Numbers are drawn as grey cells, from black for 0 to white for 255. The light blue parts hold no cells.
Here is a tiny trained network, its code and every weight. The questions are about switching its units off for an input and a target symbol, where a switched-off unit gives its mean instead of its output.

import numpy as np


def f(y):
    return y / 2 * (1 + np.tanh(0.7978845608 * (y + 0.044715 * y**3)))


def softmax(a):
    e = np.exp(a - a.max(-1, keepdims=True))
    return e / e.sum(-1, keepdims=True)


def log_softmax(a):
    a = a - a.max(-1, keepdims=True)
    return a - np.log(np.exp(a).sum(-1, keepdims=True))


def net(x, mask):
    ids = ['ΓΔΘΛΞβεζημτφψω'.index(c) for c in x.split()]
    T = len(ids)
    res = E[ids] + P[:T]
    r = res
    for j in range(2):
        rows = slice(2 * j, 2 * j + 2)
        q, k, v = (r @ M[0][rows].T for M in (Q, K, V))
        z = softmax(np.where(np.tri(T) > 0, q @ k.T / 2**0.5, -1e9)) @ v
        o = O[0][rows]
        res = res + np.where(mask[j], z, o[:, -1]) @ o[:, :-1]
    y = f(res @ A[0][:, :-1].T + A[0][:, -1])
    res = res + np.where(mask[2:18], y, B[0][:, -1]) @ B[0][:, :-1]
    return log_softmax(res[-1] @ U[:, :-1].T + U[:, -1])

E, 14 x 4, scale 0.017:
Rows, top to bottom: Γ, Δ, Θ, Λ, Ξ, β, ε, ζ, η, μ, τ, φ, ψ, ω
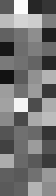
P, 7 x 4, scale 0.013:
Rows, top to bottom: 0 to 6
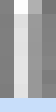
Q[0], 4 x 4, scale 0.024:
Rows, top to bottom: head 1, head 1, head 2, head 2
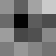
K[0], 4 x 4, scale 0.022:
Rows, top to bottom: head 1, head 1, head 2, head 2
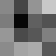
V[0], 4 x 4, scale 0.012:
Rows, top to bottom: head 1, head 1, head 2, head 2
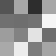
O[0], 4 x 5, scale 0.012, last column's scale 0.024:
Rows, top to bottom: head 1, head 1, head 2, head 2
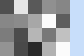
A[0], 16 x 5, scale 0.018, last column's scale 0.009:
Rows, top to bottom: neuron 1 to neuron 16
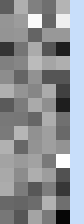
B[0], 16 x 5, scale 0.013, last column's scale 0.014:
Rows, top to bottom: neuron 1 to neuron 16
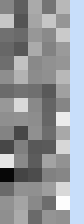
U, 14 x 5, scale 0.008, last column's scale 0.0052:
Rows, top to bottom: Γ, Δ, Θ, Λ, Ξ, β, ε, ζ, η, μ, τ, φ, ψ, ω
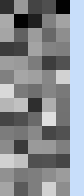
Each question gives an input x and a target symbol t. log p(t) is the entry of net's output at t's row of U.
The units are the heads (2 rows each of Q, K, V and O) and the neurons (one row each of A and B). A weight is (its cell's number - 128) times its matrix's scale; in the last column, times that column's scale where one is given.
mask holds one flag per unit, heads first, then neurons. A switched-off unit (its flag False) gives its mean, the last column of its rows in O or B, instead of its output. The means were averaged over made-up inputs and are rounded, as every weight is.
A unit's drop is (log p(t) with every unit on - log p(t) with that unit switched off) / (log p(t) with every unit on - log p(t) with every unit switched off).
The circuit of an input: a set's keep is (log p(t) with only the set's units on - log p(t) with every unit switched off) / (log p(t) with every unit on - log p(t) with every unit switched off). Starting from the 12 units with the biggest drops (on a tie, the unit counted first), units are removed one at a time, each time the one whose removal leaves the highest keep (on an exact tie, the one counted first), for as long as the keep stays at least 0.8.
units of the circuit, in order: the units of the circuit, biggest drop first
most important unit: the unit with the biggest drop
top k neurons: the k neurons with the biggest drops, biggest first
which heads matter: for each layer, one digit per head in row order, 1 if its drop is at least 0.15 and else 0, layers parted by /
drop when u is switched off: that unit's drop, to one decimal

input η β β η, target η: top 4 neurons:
neuron 13; neuron 5; neuron 2; neuron 11
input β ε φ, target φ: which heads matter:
11
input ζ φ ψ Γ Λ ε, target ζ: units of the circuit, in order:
head 2; head 1
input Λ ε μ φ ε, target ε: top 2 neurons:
neuron 2; neuron 12
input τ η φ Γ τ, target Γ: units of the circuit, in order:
head 1
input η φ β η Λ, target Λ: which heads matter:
01
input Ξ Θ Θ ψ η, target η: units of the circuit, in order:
neuron 13; head 1
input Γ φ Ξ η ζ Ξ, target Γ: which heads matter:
10
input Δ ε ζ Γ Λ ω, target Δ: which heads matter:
01
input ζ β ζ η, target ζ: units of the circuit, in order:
head 2; head 1
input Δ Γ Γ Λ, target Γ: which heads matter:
10
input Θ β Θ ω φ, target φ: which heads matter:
11
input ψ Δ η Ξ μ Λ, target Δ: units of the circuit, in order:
head 1; head 2
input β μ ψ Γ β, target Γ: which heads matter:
10
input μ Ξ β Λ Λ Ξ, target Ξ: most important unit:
head 2
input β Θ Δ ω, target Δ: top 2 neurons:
neuron 5; neuron 11
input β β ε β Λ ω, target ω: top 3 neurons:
neuron 2; neuron 12; neuron 11
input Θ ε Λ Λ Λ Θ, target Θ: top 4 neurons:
neuron 4; neuron 2; neuron 6; neuron 11
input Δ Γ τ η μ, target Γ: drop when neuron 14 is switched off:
0.1
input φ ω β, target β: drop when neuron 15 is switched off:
0.0
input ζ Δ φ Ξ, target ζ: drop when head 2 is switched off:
0.3
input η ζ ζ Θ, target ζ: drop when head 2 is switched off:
0.5
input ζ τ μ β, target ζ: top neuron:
neuron 15
